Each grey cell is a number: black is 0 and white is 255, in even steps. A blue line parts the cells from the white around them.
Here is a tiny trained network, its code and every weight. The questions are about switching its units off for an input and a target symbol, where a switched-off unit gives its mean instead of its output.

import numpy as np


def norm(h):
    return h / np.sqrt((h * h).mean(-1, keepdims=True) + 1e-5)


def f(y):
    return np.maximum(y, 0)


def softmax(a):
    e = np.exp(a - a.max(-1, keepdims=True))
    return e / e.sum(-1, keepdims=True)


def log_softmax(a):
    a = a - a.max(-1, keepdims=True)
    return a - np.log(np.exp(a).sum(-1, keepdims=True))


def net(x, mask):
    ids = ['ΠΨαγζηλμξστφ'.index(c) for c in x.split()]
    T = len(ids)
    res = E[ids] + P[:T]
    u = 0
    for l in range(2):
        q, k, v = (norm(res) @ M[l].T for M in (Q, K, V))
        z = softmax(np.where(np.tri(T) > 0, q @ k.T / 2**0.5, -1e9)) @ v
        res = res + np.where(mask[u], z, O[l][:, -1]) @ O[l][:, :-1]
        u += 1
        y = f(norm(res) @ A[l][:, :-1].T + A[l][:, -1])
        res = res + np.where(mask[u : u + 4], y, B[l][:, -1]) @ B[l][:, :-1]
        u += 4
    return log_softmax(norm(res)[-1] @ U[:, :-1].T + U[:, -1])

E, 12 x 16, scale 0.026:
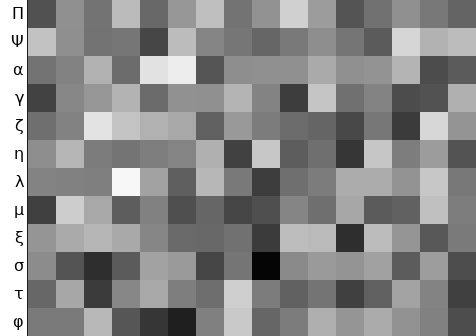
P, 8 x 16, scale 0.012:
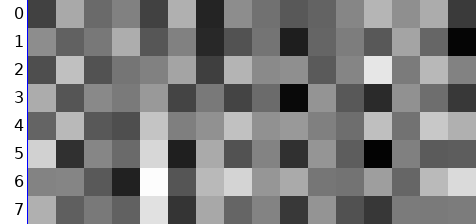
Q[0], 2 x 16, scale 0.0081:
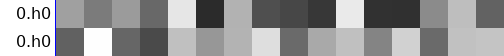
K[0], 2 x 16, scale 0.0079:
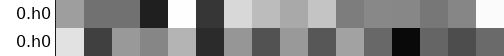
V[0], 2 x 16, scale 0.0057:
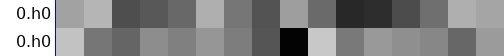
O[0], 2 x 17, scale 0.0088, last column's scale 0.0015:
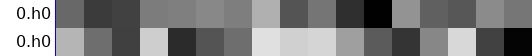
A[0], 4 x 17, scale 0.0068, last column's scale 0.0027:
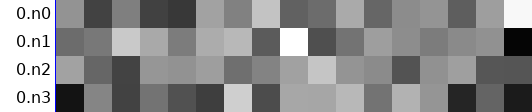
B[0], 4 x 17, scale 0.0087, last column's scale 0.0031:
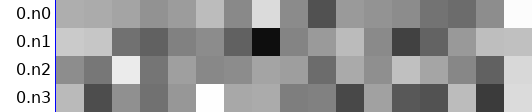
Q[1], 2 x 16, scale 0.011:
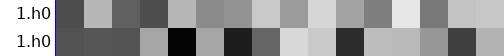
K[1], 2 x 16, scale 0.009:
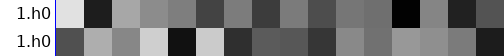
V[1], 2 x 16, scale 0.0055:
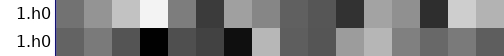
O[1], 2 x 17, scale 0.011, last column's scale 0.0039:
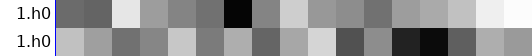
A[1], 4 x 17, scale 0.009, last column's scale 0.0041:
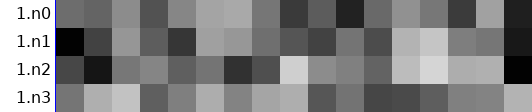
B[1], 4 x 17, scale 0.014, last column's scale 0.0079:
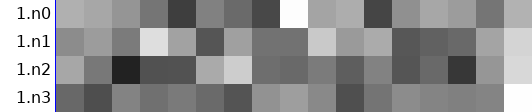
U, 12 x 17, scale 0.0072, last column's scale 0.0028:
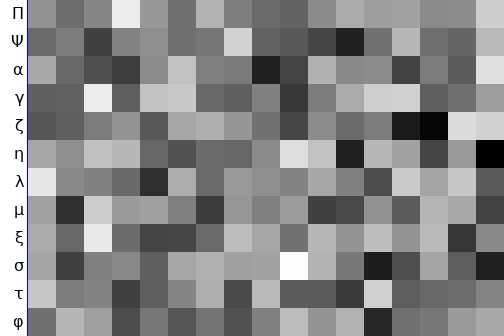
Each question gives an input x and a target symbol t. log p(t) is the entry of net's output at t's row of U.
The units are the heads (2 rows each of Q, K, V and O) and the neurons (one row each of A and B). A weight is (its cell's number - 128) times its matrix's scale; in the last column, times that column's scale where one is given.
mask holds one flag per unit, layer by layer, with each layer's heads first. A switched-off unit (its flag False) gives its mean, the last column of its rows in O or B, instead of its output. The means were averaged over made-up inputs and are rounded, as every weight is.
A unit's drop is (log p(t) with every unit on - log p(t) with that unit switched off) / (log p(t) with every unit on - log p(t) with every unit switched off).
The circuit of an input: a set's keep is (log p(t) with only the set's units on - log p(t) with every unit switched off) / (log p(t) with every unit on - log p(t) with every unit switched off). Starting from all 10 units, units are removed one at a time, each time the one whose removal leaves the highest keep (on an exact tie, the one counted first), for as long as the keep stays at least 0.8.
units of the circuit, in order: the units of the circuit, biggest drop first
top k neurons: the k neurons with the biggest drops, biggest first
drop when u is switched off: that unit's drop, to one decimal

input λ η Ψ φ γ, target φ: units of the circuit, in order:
0.h0, 0.n1
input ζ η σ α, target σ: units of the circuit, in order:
0.h0
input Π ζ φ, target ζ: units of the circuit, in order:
1.h0, 1.n2, 0.h0
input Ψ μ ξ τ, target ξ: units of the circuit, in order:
0.h0, 0.n2
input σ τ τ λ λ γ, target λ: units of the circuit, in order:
0.h0, 1.h0, 1.n2
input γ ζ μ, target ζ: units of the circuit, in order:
1.h0, 1.n2, 0.h0
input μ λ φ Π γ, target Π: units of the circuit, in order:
1.h0, 1.n1
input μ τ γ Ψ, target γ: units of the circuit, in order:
0.h0, 1.n2
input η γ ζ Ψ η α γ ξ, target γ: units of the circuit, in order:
0.h0, 1.n1
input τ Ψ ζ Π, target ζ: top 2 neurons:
1.n2, 1.n0
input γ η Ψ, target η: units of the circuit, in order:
0.h0, 1.n0, 1.n1
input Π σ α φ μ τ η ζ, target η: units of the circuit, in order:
0.h0, 1.n0, 1.h0, 1.n1
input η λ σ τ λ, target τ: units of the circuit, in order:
0.h0, 1.h0, 1.n0
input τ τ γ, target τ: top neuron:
1.n0
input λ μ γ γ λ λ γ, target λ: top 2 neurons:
1.n2, 0.n1
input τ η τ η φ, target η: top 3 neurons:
1.n1, 1.n0, 0.n2
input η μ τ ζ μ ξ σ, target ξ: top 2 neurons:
0.n2, 1.n2
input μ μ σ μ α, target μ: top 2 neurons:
1.n3, 1.n2
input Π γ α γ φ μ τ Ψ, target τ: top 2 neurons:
1.n0, 1.n1
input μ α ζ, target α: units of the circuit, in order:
1.h0
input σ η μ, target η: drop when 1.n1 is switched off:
0.3
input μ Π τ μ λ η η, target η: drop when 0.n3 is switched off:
-0.1
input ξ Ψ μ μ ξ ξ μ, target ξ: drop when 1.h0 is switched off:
0.2
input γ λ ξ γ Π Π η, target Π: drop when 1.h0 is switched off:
1.1
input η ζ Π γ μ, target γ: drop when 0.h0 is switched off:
0.4
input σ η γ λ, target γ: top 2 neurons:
1.n1, 1.n2
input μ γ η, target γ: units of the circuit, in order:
0.h0
